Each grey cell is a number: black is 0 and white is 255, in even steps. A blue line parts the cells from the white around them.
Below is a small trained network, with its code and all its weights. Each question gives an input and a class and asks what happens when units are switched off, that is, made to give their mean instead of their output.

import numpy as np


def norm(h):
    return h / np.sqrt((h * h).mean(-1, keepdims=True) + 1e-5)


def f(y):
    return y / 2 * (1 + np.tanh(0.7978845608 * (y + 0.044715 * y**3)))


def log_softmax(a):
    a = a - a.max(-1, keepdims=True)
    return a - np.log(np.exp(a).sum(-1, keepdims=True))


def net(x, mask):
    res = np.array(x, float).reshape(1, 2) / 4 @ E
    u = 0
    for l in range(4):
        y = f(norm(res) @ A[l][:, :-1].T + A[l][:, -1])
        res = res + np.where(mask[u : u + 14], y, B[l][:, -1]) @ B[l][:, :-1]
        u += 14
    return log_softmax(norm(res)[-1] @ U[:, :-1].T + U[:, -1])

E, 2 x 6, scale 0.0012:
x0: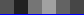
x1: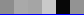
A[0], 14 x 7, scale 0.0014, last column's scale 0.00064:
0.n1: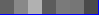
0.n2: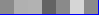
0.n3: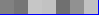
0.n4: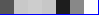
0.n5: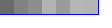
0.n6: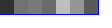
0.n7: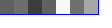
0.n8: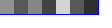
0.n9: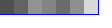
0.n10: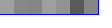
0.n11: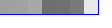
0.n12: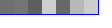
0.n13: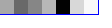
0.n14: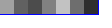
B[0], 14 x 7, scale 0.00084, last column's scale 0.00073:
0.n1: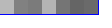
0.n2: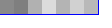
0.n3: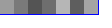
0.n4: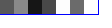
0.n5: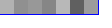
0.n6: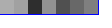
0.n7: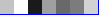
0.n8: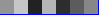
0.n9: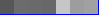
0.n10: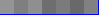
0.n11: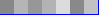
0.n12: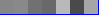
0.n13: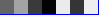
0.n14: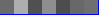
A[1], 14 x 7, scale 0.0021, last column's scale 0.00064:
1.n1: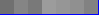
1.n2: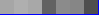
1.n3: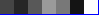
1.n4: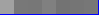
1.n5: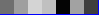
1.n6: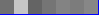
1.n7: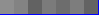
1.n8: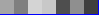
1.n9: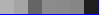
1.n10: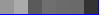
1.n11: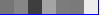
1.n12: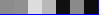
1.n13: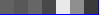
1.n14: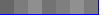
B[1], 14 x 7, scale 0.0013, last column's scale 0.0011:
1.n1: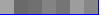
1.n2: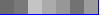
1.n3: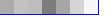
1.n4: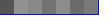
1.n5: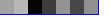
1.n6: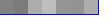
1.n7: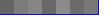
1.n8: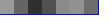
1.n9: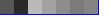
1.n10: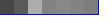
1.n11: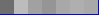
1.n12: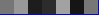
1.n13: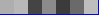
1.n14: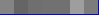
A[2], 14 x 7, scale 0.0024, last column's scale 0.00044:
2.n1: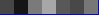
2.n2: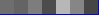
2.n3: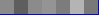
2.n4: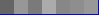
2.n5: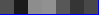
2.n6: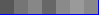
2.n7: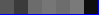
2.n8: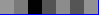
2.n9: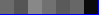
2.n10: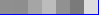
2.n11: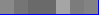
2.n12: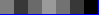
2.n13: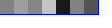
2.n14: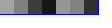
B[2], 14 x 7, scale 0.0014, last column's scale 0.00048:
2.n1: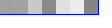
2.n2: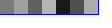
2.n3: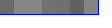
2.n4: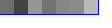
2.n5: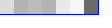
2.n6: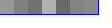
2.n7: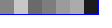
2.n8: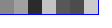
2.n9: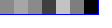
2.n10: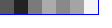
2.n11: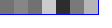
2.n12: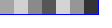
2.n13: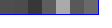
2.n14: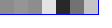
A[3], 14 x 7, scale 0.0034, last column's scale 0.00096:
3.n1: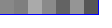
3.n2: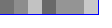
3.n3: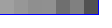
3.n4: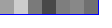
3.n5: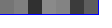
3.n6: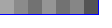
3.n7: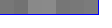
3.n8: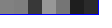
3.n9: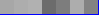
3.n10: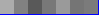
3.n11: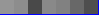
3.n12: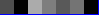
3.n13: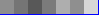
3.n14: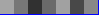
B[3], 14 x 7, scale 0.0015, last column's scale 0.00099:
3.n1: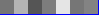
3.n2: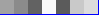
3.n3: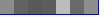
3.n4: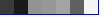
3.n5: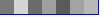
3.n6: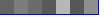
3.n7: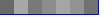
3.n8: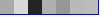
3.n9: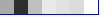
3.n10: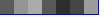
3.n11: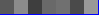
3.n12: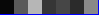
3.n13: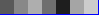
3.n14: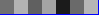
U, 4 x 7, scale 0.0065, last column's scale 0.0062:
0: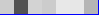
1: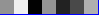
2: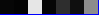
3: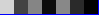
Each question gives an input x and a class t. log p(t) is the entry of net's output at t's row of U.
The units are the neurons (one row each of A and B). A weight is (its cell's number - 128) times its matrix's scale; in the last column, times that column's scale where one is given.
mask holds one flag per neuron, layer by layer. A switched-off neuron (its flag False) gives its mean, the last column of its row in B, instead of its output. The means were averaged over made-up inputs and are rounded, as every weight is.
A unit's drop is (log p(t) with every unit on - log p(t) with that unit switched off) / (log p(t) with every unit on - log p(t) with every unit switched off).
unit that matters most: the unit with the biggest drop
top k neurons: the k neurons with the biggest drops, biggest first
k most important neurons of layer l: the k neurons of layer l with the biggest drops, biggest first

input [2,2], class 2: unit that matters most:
1.n3
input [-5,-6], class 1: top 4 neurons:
1.n3; 2.n1; 2.n5; 1.n13
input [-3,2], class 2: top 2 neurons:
1.n3; 3.n12
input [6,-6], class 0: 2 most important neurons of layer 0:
0.n4; 0.n13
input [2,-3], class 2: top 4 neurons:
1.n3; 1.n5; 1.n12; 0.n4
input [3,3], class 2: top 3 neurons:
1.n3; 0.n4; 0.n13
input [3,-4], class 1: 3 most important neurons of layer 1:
1.n13; 1.n3; 1.n2
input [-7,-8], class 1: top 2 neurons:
1.n3; 2.n1
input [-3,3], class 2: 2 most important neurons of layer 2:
2.n5; 2.n1
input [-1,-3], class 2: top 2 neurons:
1.n5; 0.n4
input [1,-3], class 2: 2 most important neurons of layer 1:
1.n5; 1.n12
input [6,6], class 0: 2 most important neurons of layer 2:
2.n1; 2.n5
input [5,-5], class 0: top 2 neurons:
1.n5; 2.n1
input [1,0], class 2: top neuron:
3.n12
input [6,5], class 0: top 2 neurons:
2.n1; 2.n5
